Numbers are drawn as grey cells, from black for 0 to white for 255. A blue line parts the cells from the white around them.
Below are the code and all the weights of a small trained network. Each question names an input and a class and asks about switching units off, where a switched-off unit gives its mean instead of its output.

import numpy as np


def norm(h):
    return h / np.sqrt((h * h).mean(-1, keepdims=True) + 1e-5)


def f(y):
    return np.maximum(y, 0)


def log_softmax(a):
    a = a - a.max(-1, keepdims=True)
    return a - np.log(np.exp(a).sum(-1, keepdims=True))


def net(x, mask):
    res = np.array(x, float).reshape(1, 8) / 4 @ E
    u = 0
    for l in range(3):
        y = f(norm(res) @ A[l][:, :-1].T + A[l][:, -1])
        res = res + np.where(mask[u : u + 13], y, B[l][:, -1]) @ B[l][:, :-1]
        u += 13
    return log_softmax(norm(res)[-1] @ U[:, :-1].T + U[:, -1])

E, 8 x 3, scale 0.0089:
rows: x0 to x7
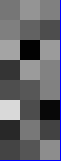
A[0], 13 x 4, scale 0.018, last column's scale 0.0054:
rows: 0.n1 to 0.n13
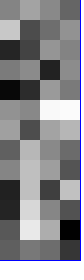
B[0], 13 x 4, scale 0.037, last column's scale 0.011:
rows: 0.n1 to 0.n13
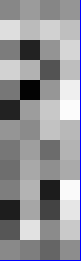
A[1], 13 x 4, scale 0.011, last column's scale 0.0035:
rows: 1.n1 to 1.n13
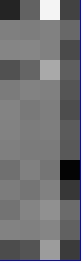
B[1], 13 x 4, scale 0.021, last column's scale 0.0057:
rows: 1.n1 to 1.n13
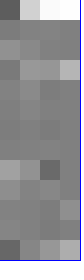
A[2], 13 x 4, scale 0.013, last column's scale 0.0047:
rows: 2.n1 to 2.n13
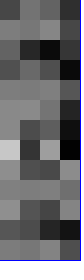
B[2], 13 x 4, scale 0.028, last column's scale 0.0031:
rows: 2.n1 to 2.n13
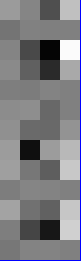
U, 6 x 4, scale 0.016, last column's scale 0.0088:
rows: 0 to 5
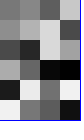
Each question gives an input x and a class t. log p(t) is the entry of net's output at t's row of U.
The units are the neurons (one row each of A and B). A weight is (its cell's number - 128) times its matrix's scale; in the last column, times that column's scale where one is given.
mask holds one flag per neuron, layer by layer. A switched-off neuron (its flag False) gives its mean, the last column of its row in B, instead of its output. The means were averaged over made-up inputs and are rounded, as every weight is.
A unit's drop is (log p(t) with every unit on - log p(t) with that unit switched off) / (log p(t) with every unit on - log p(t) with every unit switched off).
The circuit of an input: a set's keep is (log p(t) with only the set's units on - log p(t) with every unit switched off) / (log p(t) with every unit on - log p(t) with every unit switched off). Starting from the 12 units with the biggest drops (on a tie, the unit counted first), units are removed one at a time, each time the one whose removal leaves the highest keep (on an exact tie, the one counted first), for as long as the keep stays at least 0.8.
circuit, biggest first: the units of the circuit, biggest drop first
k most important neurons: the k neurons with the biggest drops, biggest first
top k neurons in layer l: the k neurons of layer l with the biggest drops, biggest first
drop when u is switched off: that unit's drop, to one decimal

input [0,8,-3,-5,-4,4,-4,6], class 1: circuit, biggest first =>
(0.n2)
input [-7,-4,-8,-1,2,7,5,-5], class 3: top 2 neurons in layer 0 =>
(0.n6, 0.n12)
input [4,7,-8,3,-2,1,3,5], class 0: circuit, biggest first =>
(0.n6, 1.n1)
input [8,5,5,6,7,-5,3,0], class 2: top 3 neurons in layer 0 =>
(0.n5, 0.n3, 0.n4)
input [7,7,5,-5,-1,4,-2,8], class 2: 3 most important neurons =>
(0.n10, 0.n12, 2.n8)
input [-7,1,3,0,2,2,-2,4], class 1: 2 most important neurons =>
(0.n2, 0.n7)
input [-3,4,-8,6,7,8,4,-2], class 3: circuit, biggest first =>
(0.n6, 0.n12)
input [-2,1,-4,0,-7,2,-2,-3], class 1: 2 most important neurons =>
(0.n11, 0.n10)
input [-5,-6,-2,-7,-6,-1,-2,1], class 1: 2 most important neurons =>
(0.n11, 0.n10)
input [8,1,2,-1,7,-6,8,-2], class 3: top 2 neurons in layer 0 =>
(0.n10, 0.n6)
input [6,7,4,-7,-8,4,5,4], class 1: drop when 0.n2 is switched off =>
0.3
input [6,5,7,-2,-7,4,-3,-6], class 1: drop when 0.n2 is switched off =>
0.1
